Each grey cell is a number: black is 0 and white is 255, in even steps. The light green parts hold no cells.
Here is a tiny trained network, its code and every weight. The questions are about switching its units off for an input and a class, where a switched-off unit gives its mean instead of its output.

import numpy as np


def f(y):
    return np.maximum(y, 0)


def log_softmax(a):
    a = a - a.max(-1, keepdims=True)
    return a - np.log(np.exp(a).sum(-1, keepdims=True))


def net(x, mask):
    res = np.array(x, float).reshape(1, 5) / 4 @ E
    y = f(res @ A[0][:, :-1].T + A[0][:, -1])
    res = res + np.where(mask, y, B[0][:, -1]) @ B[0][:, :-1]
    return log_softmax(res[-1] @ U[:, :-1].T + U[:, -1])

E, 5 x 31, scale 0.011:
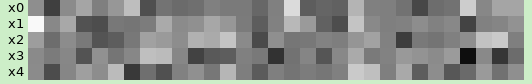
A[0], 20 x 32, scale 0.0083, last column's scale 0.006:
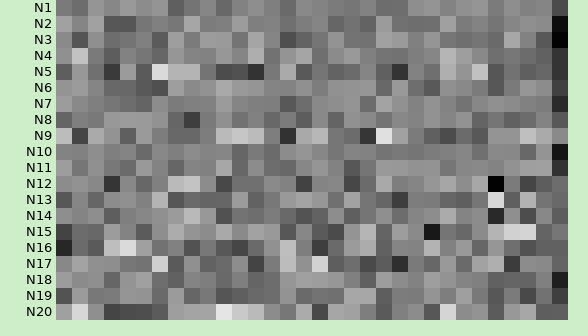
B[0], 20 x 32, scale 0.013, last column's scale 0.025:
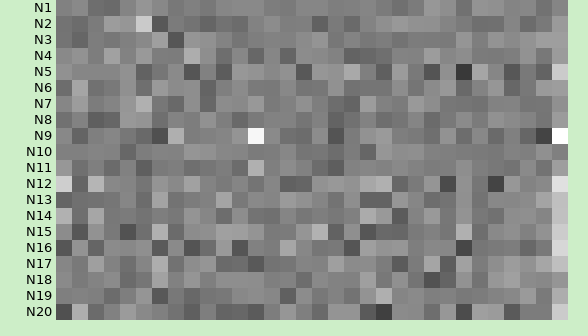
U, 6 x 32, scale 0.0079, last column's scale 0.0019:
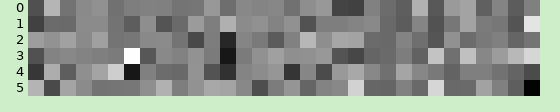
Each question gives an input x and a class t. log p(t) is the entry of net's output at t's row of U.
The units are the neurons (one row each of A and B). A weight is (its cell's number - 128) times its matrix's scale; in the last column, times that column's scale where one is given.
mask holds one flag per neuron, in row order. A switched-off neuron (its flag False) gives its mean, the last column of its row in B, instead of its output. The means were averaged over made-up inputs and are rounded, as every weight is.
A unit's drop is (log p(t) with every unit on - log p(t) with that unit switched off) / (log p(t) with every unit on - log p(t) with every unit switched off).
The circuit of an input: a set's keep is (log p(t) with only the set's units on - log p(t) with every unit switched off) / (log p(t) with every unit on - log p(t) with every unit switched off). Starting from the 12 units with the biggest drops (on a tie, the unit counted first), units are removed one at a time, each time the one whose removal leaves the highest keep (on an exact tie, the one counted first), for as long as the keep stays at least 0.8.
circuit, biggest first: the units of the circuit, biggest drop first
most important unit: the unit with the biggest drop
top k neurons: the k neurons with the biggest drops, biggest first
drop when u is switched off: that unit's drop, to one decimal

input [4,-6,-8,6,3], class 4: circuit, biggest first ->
(N16)
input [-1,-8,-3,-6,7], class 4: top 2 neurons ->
(N16, N9)
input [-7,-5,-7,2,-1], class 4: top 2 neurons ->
(N16, N19)
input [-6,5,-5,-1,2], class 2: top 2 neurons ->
(N9, N15)
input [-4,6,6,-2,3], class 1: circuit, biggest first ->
(N9, N20)
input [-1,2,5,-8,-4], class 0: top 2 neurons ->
(N20, N9)
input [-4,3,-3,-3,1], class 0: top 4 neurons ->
(N12, N16, N17, N15)
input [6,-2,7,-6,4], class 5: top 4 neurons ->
(N15, N20, N16, N5)
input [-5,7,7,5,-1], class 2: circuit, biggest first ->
(N20, N12)
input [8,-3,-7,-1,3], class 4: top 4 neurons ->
(N16, N15, N9, N5)
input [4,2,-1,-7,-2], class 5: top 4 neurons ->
(N9, N20, N16, N17)
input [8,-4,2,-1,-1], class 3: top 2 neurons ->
(N13, N12)
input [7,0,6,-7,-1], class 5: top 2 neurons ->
(N9, N15)
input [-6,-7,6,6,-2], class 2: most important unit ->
N12
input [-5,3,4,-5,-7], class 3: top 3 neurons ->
(N9, N15, N5)
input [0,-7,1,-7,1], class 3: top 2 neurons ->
(N9, N15)
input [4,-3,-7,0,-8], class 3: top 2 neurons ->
(N17, N9)
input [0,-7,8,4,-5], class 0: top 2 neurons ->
(N5, N17)
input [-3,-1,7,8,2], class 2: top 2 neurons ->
(N9, N20)
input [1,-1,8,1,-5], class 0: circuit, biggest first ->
(N20)
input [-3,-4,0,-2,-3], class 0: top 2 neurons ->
(N9, N12)
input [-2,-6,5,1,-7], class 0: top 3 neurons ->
(N5, N12, N20)
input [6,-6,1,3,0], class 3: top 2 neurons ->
(N9, N5)
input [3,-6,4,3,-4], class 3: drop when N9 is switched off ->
0.8
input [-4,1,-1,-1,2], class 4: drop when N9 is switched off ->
0.2
